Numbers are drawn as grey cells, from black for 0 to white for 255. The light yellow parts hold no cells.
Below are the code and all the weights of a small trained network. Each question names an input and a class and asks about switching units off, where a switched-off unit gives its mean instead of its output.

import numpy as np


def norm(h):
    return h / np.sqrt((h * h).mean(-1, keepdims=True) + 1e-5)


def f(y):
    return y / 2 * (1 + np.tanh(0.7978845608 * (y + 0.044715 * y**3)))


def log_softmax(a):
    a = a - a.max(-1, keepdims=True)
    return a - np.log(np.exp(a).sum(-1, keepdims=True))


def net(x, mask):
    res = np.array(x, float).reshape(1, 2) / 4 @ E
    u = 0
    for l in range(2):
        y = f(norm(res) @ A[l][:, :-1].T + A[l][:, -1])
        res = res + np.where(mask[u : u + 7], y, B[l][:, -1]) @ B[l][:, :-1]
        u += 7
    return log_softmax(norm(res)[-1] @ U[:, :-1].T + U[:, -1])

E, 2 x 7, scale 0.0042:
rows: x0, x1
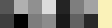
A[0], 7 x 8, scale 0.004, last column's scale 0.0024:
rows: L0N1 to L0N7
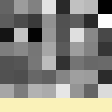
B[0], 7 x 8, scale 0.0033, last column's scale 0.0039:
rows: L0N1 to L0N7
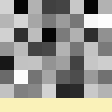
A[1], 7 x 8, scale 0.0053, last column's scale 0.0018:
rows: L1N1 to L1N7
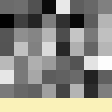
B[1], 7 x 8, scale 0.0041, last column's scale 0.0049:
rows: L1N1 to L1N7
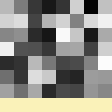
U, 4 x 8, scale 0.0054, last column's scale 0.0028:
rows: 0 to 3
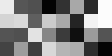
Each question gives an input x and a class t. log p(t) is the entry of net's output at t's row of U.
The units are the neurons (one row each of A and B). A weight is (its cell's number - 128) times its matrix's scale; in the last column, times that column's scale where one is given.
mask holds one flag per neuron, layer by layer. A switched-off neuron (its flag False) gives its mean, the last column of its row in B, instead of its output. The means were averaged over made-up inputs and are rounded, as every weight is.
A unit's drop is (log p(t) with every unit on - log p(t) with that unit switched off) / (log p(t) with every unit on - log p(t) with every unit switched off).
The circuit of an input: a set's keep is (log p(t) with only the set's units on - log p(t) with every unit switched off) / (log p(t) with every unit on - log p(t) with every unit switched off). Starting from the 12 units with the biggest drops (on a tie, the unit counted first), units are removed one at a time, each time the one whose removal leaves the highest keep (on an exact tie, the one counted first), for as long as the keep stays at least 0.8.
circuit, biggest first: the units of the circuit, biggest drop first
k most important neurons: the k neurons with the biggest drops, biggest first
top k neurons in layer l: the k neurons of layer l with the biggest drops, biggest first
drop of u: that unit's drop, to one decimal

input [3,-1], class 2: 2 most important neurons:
[L0N1, L1N6]
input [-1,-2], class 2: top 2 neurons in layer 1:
[L1N2, L1N5]
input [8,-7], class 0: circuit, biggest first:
[L0N2, L1N4, L0N1, L1N2]
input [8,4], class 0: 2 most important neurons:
[L1N4, L1N3]
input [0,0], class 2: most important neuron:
[L1N1]
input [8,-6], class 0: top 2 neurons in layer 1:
[L1N4, L1N2]
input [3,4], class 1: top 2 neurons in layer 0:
[L0N5, L0N7]
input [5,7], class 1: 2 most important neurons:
[L1N2, L1N1]
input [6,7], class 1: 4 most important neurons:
[L1N2, L1N1, L0N5, L0N2]
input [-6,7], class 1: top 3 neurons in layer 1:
[L1N2, L1N4, L1N3]
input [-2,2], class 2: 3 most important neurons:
[L0N2, L1N2, L1N5]
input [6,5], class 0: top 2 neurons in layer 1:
[L1N4, L1N3]
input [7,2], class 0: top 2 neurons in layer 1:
[L1N4, L1N3]
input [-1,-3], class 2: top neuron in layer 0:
[L0N7]
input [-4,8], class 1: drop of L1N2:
0.6
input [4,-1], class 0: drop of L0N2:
0.2
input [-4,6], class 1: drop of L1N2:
0.6
